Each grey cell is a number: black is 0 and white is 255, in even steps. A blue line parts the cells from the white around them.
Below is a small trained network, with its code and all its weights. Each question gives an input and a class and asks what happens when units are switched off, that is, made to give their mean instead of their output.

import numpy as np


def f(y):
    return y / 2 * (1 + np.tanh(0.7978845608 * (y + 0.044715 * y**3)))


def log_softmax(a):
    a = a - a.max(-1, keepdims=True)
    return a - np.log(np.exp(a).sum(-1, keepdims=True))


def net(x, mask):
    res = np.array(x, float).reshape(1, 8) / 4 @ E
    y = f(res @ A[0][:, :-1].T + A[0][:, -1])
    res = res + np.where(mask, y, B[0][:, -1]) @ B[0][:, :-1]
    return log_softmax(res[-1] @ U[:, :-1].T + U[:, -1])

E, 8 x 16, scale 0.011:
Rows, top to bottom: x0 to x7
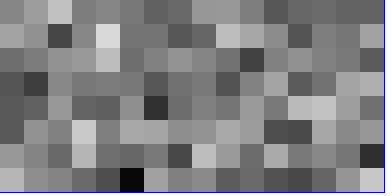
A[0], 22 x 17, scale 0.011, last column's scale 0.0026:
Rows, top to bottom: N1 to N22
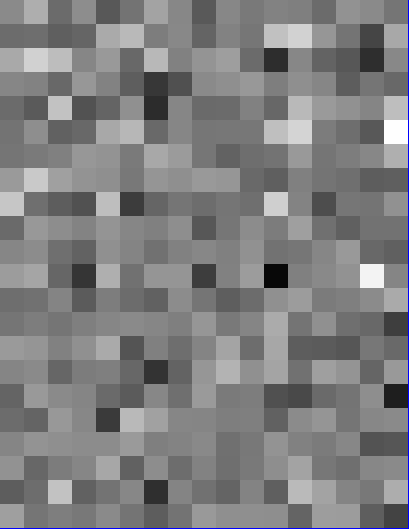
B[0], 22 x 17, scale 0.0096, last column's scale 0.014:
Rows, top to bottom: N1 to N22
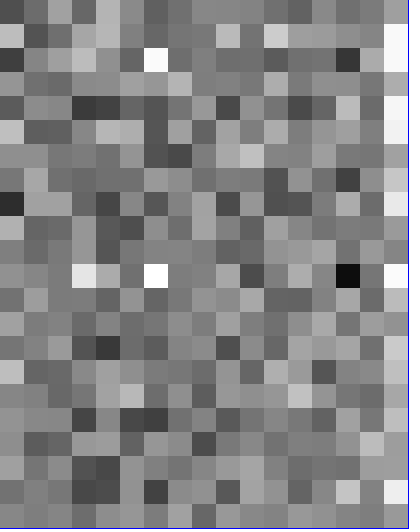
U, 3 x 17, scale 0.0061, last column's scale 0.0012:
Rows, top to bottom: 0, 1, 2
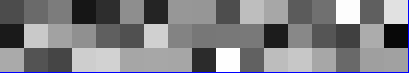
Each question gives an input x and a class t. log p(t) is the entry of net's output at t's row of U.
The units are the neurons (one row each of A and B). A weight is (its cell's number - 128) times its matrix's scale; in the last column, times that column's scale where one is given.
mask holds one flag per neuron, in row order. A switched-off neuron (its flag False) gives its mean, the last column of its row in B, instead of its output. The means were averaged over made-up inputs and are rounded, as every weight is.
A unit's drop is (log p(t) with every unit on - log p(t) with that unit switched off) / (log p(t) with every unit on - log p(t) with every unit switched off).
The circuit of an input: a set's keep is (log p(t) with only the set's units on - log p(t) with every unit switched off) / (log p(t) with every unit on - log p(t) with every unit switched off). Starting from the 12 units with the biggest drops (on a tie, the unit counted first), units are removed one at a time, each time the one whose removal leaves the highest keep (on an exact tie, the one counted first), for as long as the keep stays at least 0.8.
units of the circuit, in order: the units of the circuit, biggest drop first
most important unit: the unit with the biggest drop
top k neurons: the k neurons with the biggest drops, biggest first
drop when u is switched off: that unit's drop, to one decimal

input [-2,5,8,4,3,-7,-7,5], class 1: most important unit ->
N12
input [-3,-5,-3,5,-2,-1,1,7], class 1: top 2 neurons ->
[N21 N5]
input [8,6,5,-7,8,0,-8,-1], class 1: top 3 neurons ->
[N5 N3 N21]
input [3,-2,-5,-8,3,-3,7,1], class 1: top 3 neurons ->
[N3 N2 N8]
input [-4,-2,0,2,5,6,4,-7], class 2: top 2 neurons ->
[N2 N9]
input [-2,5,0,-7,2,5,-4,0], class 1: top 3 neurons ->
[N2 N6 N16]
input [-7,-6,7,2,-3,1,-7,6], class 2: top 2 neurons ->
[N9 N3]
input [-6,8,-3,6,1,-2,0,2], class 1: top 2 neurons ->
[N9 N12]
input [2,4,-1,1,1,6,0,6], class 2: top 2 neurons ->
[N9 N17]
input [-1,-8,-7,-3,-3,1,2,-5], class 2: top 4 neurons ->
[N9 N5 N21 N15]
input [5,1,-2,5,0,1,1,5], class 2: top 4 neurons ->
[N5 N17 N3 N9]
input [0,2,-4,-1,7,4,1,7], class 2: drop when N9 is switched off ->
0.1
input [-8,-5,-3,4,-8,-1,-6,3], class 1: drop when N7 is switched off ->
-0.1
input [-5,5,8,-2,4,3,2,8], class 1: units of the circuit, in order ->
[N6]
